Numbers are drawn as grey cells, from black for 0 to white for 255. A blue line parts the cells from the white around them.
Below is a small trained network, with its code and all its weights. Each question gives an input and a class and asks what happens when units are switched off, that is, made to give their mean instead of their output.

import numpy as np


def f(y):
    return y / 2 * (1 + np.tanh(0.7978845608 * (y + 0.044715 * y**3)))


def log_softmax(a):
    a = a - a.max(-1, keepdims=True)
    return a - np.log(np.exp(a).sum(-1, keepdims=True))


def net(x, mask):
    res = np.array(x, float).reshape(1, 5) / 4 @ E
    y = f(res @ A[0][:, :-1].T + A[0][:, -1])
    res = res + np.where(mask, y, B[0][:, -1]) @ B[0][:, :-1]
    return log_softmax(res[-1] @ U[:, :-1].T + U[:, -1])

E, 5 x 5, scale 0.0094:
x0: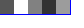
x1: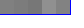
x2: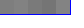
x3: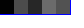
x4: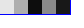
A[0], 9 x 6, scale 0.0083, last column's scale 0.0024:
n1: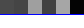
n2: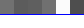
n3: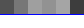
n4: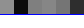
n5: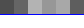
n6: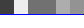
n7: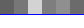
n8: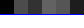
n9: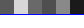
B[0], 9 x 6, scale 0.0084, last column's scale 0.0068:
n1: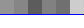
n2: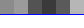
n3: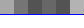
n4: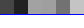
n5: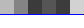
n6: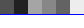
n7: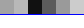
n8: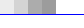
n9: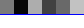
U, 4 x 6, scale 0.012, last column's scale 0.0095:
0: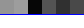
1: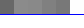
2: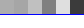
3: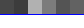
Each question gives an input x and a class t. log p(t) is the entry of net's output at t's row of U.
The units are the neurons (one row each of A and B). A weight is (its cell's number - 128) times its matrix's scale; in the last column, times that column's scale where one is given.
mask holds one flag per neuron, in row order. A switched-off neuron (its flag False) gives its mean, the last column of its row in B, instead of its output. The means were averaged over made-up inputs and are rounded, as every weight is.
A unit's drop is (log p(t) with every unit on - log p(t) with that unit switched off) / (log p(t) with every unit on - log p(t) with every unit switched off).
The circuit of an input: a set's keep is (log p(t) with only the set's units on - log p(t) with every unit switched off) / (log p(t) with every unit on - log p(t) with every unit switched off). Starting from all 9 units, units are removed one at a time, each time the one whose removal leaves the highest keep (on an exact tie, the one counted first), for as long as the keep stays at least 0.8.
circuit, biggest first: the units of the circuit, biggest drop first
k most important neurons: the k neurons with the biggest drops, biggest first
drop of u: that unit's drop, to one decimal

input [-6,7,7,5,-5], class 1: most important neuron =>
(n8)
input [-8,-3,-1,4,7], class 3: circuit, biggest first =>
(n4, n7)
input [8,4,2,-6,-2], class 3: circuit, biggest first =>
(n6, n8)
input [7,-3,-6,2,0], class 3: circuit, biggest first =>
(n6, n9)
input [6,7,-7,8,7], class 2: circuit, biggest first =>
(n8, n5)
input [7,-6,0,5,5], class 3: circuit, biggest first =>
(n9, n6)
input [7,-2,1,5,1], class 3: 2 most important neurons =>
(n6, n9)
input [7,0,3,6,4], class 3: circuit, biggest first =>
(n9, n6)
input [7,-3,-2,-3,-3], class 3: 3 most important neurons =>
(n6, n8, n9)
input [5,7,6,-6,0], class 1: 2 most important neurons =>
(n8, n6)
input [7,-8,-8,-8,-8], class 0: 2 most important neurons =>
(n7, n5)
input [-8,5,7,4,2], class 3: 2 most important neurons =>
(n4, n7)
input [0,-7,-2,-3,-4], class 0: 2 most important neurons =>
(n8, n7)
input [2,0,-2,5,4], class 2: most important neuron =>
(n8)
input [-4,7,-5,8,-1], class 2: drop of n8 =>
1.0
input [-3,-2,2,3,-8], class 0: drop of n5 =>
0.1
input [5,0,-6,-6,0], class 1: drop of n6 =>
0.3
